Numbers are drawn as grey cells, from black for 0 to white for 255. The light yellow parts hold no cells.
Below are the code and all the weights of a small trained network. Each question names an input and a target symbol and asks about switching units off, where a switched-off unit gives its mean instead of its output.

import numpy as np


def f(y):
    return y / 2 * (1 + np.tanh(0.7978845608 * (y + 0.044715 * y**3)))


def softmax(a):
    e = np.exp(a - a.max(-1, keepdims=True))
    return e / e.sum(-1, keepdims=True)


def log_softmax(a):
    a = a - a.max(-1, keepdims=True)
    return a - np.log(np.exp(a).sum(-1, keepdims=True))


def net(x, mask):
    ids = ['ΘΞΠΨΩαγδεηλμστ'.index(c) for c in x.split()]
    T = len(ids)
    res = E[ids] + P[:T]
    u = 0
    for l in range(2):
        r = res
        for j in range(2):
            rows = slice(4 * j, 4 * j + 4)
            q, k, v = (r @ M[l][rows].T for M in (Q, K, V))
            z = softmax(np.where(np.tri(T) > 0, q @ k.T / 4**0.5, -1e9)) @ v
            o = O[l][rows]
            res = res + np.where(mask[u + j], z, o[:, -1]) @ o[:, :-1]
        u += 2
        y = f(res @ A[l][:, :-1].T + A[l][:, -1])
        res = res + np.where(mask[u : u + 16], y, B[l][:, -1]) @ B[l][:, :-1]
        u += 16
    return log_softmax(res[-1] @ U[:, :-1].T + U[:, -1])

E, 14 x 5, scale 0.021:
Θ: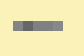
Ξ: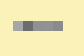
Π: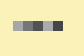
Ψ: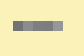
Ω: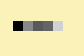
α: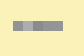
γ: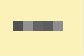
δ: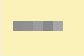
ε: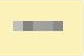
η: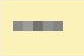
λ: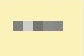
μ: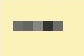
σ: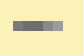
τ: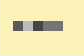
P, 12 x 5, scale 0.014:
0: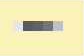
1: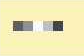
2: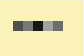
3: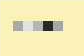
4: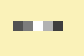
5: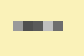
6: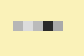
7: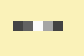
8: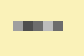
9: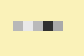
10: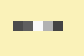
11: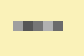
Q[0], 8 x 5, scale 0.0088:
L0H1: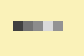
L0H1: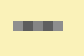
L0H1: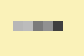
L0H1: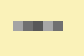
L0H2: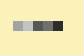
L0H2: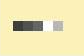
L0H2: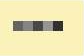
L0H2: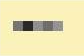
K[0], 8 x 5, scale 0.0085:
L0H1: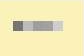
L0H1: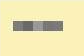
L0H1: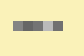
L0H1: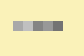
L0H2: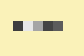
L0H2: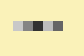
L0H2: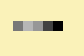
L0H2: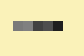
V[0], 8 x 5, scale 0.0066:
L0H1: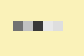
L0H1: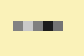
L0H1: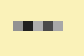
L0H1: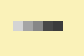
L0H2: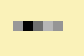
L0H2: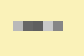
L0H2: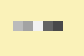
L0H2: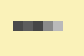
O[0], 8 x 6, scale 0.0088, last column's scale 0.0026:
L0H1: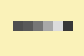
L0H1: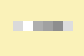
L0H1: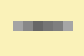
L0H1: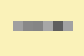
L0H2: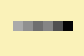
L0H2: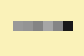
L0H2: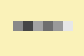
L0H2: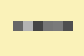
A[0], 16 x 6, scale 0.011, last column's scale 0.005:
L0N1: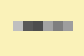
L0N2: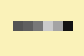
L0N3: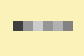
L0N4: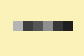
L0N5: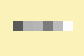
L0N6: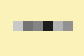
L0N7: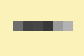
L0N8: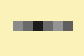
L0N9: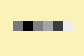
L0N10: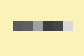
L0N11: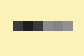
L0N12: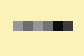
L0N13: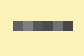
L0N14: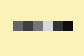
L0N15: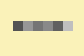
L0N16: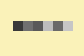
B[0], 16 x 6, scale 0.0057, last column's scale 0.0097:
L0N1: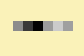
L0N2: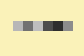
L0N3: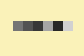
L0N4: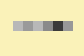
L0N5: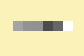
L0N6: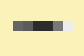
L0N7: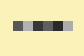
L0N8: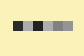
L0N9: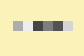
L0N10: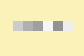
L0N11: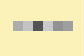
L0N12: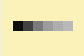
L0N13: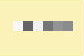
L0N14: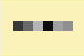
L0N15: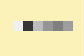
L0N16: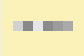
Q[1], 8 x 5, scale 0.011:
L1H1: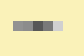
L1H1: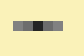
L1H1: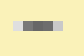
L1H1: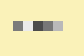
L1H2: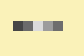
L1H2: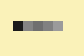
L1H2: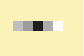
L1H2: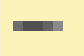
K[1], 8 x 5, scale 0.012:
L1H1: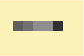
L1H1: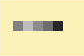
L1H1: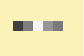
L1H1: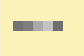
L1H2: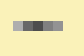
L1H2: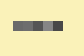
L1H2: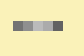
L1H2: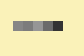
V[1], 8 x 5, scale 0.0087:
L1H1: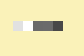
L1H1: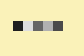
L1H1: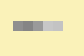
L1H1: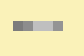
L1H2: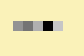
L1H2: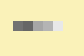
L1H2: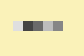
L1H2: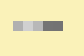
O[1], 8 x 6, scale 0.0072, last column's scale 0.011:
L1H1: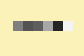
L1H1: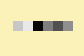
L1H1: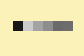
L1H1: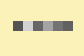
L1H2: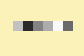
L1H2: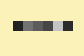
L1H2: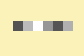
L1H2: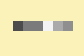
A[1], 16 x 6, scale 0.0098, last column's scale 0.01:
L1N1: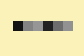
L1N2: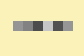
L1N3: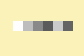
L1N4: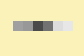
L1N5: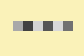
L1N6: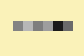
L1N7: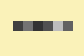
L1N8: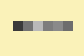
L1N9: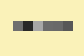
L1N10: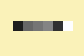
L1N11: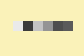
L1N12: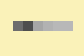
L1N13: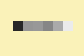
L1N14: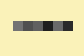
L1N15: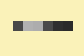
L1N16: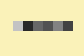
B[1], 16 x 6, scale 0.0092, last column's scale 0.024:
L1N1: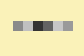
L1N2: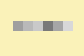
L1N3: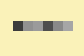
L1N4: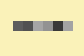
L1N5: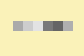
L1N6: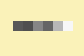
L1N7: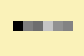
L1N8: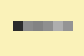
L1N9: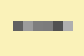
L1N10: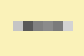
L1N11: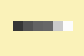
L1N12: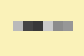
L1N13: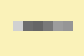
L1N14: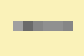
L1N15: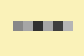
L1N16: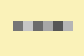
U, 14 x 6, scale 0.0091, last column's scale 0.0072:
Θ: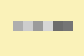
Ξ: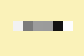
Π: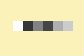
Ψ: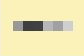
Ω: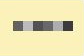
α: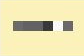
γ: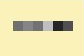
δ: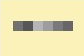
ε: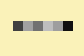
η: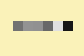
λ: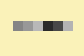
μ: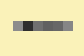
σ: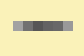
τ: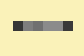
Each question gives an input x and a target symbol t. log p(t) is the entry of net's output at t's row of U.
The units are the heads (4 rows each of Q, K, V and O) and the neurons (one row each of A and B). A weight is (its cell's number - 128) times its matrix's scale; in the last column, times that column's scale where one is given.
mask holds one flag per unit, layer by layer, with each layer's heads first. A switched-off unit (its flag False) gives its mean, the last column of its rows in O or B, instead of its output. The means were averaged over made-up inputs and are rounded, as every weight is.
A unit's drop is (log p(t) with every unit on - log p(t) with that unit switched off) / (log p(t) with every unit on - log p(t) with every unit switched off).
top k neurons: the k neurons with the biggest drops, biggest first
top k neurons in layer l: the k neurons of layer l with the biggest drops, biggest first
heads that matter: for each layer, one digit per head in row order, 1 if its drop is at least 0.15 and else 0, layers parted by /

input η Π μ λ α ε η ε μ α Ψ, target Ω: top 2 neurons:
L1N1, L0N1
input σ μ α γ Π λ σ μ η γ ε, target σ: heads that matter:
11 / 01
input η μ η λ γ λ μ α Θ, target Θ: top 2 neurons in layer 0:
L0N6, L0N1
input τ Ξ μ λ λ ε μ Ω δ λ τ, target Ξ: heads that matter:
11 / 11
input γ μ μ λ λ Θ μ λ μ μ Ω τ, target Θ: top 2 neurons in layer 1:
L1N11, L1N2
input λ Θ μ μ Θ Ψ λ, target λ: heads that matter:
00 / 01
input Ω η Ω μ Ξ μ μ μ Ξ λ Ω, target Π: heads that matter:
01 / 00
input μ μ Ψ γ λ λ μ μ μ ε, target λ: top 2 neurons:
L0N6, L1N3
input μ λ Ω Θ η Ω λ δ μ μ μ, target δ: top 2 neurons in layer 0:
L0N1, L0N6
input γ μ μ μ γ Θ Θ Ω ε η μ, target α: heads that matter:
01 / 10
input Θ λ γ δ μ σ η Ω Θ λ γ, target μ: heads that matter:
11 / 11
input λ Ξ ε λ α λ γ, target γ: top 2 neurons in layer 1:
L1N11, L1N6
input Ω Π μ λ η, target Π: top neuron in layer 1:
L1N6
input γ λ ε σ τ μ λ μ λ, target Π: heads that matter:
11 / 00
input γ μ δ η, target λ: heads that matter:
01 / 00
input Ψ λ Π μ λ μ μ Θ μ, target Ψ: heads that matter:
10 / 11
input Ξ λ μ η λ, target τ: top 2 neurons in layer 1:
L1N11, L1N15
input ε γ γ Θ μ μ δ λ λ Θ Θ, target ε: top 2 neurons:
L1N8, L0N1
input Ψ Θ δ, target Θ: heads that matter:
00 / 10
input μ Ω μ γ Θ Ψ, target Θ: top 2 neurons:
L1N11, L0N6
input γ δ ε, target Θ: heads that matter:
00 / 10
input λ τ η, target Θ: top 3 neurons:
L1N11, L0N11, L0N3
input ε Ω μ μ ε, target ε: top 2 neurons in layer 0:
L0N1, L0N9
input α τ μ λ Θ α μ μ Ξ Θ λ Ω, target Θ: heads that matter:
01 / 10
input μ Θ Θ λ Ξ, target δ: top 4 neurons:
L1N11, L1N5, L0N6, L0N1
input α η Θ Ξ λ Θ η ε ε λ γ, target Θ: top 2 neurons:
L1N5, L1N6
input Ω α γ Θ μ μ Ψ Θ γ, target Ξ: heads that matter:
10 / 00
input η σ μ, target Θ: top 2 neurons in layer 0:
L0N11, L0N6
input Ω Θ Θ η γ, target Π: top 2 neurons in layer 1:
L1N6, L1N2
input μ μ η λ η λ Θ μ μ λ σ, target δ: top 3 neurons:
L1N11, L1N5, L0N1
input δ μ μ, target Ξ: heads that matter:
10 / 01
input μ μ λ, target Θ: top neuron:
L1N11
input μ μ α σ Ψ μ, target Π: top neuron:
L0N9
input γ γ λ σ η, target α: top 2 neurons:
L1N11, L0N8
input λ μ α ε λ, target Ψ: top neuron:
L0N3
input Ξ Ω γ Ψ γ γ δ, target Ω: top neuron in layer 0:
L0N6
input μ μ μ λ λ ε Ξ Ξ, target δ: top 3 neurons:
L1N11, L1N5, L0N1
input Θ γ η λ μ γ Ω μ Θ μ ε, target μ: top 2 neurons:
L1N11, L0N1
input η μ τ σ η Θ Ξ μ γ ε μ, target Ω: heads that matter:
11 / 11
